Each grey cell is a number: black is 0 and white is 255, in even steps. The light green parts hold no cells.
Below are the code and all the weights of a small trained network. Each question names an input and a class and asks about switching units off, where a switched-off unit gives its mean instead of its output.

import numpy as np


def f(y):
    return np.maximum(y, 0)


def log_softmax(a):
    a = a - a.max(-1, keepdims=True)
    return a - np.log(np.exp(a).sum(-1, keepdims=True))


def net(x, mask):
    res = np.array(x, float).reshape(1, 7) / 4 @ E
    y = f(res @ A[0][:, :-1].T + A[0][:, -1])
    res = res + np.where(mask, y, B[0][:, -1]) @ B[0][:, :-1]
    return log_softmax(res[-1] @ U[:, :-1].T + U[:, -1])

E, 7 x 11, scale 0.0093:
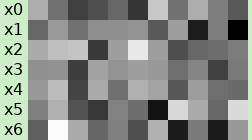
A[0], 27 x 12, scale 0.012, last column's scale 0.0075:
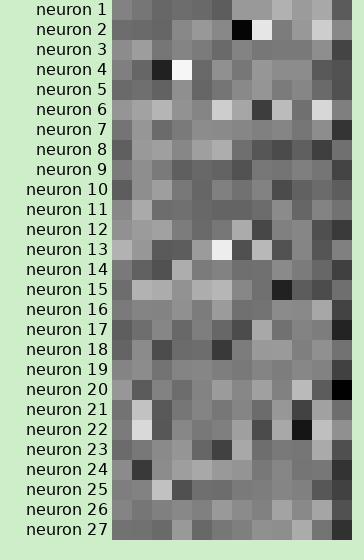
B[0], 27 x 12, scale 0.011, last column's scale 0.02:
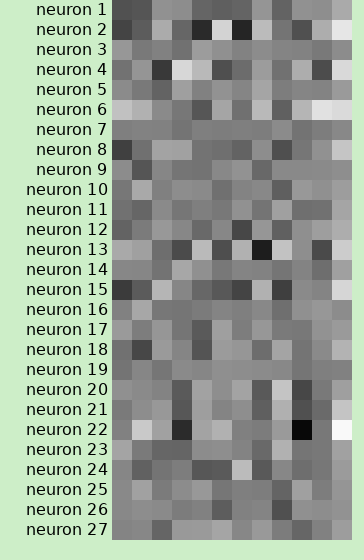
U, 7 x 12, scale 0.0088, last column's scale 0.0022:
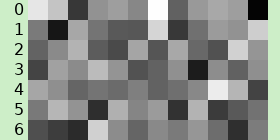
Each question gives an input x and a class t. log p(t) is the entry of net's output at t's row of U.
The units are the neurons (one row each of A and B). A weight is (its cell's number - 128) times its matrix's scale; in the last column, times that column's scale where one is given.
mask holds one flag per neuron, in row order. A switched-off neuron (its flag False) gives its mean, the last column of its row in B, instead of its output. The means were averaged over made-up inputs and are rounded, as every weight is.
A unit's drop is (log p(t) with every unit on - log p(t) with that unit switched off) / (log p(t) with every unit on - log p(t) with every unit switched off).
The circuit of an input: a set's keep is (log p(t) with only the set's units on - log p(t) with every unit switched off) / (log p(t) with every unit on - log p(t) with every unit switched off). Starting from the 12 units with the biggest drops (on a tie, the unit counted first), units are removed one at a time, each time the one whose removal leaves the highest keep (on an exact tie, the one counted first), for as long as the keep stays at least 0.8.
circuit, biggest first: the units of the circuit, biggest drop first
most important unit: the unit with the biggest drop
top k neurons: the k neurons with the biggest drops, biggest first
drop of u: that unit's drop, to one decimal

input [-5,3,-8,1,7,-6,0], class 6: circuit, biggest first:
[neuron 6]
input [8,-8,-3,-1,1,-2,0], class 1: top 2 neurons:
[neuron 2; neuron 1]
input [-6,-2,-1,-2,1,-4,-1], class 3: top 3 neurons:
[neuron 2; neuron 22; neuron 18]
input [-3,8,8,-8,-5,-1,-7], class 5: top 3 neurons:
[neuron 13; neuron 20; neuron 6]
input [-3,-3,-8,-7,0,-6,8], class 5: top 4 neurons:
[neuron 2; neuron 23; neuron 15; neuron 8]
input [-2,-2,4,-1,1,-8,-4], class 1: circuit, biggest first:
[neuron 22; neuron 24]
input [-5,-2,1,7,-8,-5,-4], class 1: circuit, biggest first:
[neuron 22; neuron 24]
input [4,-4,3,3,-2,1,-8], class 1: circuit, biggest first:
[neuron 22; neuron 6]
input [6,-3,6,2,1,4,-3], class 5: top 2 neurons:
[neuron 2; neuron 4]
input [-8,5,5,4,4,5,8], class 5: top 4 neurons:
[neuron 13; neuron 22; neuron 21; neuron 2]
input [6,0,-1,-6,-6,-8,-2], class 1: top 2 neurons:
[neuron 22; neuron 4]
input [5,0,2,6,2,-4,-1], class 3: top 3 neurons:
[neuron 13; neuron 2; neuron 12]
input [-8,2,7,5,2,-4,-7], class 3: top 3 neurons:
[neuron 15; neuron 22; neuron 8]
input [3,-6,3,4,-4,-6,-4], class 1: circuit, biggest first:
[neuron 22]
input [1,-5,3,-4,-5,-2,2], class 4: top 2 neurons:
[neuron 2; neuron 22]
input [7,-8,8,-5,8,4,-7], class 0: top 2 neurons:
[neuron 2; neuron 15]
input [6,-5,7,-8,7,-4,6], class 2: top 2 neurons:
[neuron 6; neuron 12]
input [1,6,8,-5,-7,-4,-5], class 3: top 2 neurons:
[neuron 15; neuron 22]
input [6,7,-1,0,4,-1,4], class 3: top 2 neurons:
[neuron 2; neuron 13]
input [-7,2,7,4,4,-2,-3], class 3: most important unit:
neuron 15
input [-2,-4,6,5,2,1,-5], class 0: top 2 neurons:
[neuron 13; neuron 15]
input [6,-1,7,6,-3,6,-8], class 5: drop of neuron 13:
1.4
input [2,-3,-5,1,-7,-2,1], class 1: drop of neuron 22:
0.3
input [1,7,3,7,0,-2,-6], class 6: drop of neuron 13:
0.2
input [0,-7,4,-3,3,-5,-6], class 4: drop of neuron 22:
0.4
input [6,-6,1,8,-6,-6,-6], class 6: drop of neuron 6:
0.3
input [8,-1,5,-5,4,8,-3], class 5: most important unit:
neuron 6
